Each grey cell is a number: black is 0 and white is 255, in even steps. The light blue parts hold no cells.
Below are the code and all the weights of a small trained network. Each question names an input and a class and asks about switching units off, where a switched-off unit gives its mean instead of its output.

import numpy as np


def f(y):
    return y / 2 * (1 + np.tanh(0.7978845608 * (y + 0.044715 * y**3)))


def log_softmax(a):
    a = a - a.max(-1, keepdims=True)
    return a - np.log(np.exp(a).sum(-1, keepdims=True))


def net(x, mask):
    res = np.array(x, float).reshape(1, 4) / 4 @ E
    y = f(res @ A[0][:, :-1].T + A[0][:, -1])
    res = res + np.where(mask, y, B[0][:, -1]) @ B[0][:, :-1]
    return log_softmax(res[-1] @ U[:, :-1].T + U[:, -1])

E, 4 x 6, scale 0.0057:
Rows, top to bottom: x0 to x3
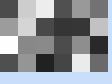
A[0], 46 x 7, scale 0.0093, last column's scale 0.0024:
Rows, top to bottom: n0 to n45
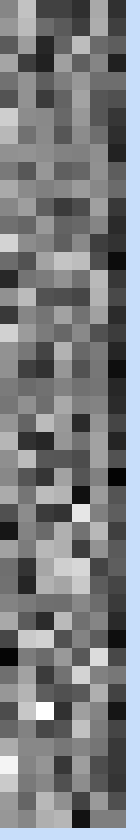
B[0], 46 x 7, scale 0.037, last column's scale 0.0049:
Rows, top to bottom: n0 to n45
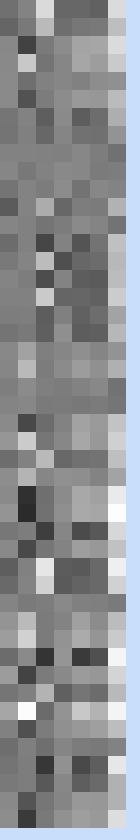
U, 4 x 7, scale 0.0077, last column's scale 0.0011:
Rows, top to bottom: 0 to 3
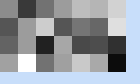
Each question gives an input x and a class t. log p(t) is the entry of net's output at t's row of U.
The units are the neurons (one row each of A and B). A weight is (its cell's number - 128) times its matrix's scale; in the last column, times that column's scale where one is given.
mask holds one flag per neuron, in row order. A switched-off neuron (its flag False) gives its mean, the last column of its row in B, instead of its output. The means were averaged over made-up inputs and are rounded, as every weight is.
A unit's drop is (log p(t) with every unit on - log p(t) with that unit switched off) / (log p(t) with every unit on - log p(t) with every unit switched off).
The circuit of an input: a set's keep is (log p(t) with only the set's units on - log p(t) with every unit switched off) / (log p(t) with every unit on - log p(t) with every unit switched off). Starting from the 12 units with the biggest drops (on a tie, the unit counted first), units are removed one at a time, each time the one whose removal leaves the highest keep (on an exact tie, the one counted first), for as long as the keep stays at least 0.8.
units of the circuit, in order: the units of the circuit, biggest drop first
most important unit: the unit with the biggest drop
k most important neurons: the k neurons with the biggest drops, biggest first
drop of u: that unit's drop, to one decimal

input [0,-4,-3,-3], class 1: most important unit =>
n28
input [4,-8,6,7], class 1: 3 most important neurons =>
n31, n32, n14
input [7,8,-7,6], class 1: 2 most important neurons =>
n0, n16
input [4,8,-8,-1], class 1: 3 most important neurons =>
n0, n16, n1
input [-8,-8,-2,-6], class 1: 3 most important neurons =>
n31, n32, n14
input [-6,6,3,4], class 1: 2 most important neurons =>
n0, n39
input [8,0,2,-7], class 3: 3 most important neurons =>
n39, n35, n28
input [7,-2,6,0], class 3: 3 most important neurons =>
n39, n35, n36
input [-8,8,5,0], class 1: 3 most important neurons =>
n0, n16, n39
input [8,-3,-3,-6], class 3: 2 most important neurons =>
n39, n35
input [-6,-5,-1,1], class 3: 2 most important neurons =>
n24, n3
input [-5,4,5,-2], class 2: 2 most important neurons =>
n39, n42
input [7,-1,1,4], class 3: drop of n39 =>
0.1
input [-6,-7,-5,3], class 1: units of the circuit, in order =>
n31
